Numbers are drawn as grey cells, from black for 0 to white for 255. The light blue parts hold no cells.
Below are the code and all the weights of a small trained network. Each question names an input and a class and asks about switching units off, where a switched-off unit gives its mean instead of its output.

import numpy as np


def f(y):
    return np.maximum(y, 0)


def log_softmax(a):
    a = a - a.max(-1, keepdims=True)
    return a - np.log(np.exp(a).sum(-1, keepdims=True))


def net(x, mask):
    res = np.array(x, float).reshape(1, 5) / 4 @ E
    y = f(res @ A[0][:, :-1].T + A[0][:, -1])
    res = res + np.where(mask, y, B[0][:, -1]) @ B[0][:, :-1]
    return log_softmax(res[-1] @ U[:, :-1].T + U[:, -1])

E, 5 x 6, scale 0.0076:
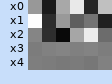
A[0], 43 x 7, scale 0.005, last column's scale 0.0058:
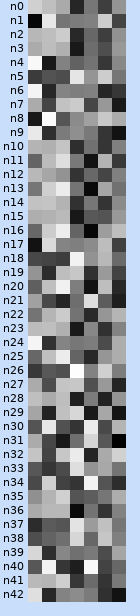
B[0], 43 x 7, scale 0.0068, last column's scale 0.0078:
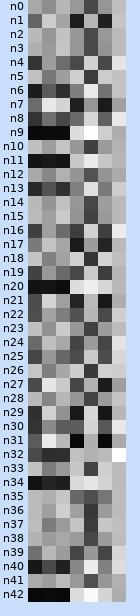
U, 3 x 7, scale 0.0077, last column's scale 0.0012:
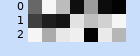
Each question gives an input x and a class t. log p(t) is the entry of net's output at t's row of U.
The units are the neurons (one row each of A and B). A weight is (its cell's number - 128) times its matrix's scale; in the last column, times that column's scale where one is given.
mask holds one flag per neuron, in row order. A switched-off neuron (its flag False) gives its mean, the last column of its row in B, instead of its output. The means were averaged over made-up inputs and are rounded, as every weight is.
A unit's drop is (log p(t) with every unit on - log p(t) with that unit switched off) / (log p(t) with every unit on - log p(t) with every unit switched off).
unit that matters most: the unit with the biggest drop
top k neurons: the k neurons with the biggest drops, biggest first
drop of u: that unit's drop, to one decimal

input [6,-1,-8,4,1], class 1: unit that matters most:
n20
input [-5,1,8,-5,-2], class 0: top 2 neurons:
n31, n21
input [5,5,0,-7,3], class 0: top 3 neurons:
n29, n7, n24
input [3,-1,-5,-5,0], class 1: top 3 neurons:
n20, n11, n32
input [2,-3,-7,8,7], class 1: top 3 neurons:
n20, n11, n13
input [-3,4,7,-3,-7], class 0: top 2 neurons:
n31, n21
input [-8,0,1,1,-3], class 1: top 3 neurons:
n34, n40, n24
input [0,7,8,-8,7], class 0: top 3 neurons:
n31, n21, n24
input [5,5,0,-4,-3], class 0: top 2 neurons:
n29, n7
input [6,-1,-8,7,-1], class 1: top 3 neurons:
n20, n11, n32
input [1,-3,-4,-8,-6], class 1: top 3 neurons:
n20, n11, n24
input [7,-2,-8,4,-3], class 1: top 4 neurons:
n20, n11, n32, n13
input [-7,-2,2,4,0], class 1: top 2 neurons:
n34, n40
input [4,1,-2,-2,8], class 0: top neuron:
n34
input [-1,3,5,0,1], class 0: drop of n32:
0.2
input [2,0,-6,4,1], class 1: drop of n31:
0.1
